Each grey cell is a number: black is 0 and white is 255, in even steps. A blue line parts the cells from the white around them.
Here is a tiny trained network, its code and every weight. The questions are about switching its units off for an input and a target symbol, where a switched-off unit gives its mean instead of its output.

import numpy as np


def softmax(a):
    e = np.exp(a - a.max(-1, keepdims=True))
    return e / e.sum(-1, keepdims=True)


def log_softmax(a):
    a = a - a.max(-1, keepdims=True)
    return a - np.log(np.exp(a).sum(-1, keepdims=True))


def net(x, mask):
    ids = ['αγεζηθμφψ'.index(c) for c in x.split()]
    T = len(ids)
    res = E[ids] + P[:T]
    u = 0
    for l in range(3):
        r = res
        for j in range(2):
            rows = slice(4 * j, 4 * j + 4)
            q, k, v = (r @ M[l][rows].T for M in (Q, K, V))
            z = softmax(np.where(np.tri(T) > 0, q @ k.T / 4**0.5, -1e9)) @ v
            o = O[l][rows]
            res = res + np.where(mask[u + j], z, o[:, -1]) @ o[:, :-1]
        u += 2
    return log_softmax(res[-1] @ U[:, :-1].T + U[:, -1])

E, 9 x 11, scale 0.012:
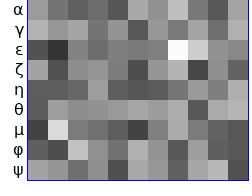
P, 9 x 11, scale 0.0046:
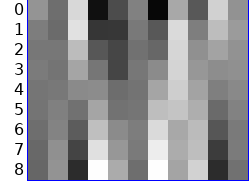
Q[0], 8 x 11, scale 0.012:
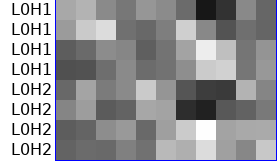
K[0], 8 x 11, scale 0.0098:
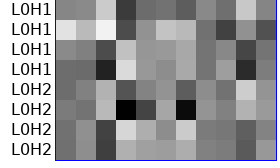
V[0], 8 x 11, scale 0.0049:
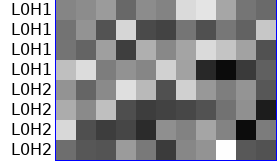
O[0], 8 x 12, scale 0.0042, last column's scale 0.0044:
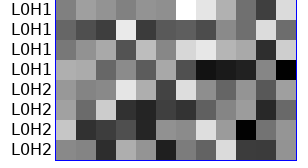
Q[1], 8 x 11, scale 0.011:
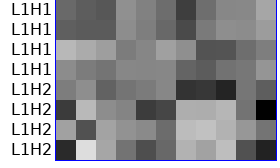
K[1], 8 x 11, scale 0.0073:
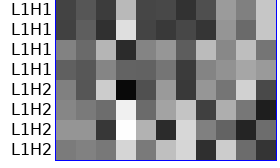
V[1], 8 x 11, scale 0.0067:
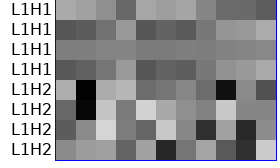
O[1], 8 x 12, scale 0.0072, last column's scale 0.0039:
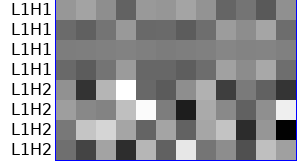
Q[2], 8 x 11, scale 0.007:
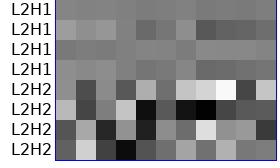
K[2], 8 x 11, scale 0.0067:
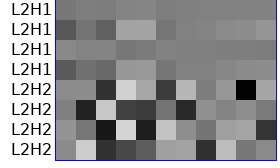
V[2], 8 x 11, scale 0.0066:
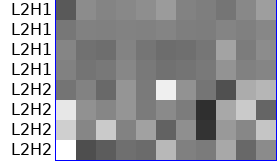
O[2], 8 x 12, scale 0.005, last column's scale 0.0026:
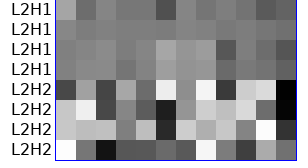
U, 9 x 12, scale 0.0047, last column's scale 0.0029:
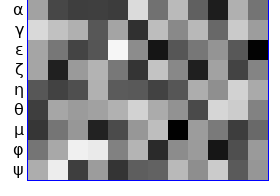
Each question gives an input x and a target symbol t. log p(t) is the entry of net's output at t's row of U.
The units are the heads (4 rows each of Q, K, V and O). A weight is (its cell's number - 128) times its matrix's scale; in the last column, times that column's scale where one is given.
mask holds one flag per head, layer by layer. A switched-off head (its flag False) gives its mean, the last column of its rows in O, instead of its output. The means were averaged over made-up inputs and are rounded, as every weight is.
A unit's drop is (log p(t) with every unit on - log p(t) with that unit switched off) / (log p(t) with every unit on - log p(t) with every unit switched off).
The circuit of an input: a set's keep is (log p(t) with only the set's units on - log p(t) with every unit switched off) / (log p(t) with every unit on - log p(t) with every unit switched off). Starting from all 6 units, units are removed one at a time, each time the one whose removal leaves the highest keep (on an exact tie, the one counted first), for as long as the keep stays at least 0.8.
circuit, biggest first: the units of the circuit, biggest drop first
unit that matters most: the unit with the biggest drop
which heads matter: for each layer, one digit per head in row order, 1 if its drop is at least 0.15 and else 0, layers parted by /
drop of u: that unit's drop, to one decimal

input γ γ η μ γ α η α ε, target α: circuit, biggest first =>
(L2H2, L0H2)
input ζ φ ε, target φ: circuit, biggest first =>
(L1H2)
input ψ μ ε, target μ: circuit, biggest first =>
(L1H2, L2H2, L0H1)
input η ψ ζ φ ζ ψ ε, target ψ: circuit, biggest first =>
(L1H2, L2H2)
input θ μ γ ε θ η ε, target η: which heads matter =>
10 / 10 / 00
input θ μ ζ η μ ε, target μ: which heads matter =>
00 / 01 / 01
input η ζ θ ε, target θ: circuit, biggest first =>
(L2H2, L0H2)
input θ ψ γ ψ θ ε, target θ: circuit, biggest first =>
(L0H2, L2H2)
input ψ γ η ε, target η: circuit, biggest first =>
(L1H1, L0H1)
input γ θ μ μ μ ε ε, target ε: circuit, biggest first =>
(L0H2, L1H2, L0H1)
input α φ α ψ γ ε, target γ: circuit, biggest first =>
(L2H2, L0H1, L1H2)
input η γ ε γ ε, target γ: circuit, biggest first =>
(L2H2, L1H2)
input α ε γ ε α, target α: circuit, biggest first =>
(L0H2, L2H2)
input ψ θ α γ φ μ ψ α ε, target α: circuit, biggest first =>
(L0H2, L2H2)
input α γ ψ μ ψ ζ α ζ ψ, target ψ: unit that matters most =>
L1H2
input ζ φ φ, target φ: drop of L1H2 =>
1.0
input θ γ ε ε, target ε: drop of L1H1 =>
0.0
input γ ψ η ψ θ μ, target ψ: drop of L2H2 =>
0.5
